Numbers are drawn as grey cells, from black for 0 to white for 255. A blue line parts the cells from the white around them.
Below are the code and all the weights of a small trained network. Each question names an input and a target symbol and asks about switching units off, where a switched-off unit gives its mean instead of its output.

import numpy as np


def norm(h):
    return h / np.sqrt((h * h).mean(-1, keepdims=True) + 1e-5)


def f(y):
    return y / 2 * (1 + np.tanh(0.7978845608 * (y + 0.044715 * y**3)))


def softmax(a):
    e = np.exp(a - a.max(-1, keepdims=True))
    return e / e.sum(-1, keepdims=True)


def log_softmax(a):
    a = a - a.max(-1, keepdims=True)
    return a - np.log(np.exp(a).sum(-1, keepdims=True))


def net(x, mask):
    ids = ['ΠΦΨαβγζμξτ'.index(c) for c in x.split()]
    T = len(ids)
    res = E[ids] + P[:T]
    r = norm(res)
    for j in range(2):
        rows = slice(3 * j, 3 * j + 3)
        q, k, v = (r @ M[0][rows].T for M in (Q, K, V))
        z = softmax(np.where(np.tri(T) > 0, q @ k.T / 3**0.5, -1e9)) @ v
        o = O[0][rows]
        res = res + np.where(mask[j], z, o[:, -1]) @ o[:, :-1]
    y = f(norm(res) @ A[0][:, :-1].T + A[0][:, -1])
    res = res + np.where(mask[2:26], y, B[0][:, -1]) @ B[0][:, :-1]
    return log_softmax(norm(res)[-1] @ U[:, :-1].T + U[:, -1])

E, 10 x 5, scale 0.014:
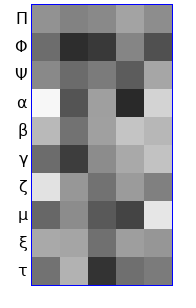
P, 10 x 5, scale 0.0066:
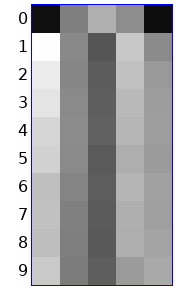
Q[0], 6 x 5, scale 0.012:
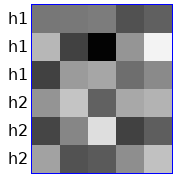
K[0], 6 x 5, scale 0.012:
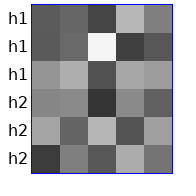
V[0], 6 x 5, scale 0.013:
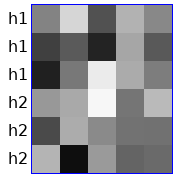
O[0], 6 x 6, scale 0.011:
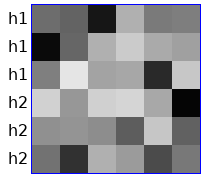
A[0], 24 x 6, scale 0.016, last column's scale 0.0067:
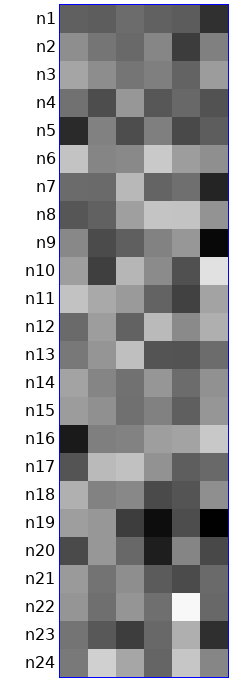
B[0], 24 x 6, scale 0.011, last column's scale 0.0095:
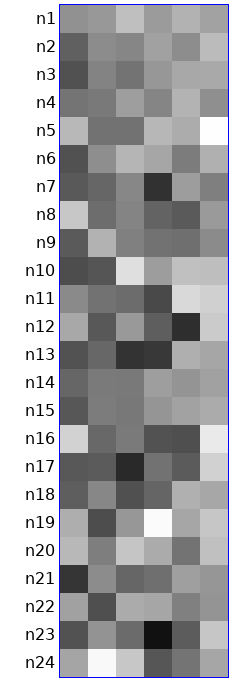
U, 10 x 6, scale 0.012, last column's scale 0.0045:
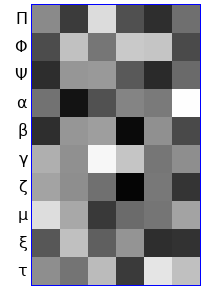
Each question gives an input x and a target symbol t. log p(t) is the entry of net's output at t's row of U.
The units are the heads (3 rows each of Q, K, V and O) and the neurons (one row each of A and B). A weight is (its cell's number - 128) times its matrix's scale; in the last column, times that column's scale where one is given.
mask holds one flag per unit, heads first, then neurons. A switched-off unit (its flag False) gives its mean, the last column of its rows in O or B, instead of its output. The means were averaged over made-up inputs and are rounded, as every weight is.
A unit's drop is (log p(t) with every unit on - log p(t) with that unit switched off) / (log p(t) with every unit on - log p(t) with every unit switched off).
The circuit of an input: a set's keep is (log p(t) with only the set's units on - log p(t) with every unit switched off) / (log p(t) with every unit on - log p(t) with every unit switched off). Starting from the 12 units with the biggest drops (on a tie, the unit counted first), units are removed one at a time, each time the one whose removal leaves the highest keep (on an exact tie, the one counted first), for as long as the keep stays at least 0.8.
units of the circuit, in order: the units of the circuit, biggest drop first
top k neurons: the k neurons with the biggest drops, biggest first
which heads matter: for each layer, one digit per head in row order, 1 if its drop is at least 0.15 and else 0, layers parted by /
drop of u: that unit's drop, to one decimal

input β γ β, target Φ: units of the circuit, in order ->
[h1, n16, n3]
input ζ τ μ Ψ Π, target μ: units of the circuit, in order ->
[h2]
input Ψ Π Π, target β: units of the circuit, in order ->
[h1, n13]
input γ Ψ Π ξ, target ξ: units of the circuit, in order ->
[h1, n17]
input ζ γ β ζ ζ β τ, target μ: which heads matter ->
01
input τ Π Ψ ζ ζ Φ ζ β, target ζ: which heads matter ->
11
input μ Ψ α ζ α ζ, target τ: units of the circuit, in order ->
[h2, n11]
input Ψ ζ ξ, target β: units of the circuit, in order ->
[h1, n13]
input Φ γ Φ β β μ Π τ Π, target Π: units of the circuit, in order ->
[h1, n16]
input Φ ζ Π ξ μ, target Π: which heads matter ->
10
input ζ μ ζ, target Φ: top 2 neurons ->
[n16, n6]
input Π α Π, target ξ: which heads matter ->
10
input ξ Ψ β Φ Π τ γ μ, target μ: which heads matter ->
10
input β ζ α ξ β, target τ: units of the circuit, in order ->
[h1, n11]
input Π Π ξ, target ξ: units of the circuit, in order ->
[h1]
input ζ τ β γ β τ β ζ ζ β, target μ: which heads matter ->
01
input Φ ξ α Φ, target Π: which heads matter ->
10
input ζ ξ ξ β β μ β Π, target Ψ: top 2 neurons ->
[n5, n19]
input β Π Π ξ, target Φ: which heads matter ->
11
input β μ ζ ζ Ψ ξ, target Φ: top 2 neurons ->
[n11, n16]
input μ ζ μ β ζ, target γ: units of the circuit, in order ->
[h2]
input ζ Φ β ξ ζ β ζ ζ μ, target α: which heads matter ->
11
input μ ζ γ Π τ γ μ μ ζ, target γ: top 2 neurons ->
[n19, n20]
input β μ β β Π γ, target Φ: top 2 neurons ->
[n11, n16]
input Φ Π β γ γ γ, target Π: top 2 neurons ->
[n16, n8]
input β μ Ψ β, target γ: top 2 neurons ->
[n6, n23]
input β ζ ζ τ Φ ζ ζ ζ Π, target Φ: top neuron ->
[n16]
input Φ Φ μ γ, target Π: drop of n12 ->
0.0
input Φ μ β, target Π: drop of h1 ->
0.7
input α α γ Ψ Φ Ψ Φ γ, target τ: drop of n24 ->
-0.1
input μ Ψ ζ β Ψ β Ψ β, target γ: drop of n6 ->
0.1
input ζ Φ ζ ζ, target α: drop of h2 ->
0.2
